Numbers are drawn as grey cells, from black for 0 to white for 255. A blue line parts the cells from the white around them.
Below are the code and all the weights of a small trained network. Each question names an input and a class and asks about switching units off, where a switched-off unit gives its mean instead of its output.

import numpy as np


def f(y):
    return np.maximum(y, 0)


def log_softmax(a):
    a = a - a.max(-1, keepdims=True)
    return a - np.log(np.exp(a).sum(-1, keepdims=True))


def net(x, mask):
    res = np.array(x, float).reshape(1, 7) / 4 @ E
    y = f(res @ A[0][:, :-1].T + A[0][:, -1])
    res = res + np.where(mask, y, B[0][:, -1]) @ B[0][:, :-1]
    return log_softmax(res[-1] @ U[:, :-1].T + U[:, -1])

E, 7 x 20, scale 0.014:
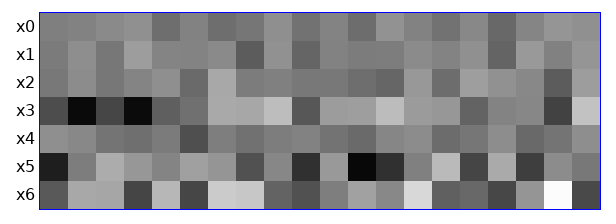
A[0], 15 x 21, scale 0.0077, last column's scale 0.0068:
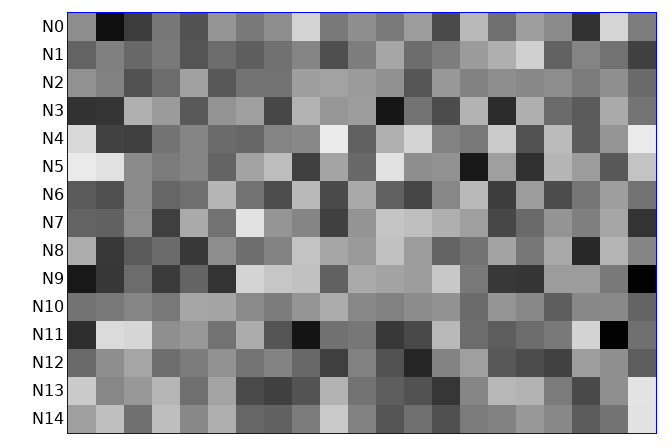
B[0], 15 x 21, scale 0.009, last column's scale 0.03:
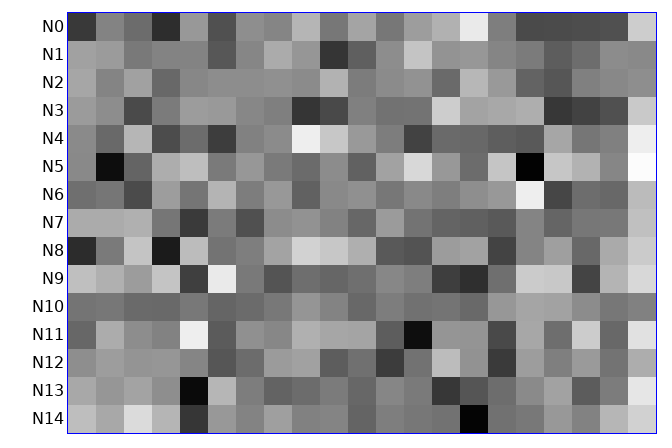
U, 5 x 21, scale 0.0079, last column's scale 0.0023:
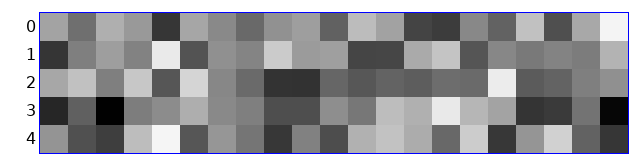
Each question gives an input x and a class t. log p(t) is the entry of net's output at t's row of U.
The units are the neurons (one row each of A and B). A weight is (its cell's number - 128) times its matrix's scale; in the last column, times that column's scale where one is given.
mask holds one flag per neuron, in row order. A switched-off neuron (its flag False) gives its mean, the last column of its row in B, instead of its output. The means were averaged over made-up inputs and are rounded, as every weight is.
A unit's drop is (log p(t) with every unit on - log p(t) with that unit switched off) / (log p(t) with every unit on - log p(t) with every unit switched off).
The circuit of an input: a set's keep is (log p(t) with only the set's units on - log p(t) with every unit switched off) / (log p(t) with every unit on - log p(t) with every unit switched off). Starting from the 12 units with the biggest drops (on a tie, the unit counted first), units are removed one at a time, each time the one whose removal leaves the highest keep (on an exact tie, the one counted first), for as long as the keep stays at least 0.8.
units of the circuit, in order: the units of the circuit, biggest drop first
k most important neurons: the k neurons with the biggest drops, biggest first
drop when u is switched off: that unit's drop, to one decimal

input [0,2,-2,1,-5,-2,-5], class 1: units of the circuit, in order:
(N8)
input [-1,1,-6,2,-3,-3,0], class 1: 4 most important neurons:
(N13 N14 N9 N8)
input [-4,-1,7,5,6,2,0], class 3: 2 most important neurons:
(N0 N14)
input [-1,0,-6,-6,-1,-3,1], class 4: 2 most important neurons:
(N5 N9)
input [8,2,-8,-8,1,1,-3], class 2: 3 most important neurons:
(N4 N5 N11)
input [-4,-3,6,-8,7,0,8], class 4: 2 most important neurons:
(N5 N8)
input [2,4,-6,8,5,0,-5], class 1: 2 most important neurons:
(N8 N4)
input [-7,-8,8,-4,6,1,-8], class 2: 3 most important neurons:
(N5 N3 N4)
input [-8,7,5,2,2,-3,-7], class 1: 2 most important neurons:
(N8 N0)
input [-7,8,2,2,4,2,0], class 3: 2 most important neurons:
(N14 N13)
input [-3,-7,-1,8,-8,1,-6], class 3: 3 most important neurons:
(N3 N11 N6)
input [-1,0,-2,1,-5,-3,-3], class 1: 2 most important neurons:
(N9 N8)
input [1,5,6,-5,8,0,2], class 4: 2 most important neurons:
(N8 N4)
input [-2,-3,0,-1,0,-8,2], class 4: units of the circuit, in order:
(N5)
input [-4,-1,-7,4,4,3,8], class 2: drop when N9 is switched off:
0.4
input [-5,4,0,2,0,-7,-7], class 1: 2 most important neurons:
(N8 N0)
